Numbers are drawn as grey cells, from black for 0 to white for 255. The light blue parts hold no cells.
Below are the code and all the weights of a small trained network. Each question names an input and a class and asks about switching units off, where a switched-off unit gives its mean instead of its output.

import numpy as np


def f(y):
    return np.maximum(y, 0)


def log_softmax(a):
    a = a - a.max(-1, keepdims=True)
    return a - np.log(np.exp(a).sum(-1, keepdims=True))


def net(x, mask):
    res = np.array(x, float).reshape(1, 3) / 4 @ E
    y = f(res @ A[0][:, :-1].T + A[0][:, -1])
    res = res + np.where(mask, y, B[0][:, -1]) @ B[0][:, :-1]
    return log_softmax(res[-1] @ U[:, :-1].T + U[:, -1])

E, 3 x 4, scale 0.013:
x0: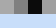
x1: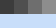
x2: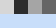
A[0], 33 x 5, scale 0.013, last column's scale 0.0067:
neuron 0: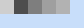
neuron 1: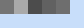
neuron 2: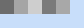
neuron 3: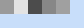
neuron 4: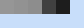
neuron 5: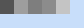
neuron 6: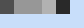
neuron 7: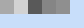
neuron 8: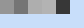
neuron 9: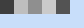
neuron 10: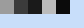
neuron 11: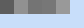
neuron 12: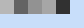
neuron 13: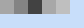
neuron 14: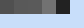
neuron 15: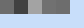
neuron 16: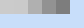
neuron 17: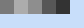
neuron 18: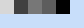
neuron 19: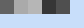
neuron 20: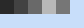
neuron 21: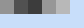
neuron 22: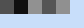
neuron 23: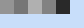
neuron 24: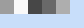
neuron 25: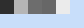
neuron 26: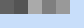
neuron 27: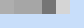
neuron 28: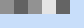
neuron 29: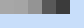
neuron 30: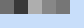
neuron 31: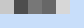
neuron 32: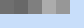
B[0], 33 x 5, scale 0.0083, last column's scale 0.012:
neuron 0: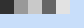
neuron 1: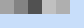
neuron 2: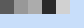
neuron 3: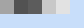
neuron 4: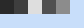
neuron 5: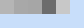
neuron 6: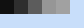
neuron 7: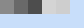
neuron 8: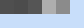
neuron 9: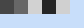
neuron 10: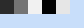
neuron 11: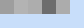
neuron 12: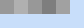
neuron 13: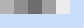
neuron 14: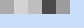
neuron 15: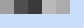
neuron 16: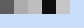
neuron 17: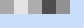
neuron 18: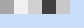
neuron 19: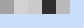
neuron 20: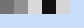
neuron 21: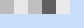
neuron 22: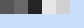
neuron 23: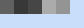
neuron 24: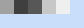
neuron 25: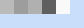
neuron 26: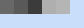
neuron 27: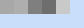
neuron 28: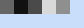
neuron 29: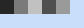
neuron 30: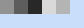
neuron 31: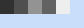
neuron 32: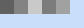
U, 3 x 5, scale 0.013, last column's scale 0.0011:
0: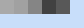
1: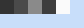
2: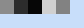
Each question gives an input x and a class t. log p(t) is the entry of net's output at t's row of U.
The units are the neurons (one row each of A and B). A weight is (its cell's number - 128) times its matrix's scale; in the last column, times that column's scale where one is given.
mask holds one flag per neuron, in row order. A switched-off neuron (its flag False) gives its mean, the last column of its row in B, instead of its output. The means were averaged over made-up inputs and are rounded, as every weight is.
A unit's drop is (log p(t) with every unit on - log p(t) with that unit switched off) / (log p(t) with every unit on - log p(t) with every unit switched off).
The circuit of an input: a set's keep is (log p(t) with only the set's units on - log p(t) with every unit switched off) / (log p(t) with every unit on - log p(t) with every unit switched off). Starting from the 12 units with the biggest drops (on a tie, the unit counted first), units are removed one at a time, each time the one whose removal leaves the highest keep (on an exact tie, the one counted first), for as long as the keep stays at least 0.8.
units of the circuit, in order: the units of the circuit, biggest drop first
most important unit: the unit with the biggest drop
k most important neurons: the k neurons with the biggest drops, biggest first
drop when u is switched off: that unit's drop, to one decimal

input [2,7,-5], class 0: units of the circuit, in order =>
neuron 25; neuron 31
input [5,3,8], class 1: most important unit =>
neuron 31
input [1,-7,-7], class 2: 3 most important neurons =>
neuron 24; neuron 3; neuron 7
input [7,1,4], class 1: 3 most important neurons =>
neuron 10; neuron 31; neuron 0
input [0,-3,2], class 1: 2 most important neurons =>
neuron 21; neuron 25
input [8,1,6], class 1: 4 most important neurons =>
neuron 10; neuron 31; neuron 0; neuron 25
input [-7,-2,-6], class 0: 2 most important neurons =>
neuron 19; neuron 25
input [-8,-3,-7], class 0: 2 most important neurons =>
neuron 19; neuron 25
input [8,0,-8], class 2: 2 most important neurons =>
neuron 24; neuron 3
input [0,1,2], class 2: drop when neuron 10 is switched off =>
0.3
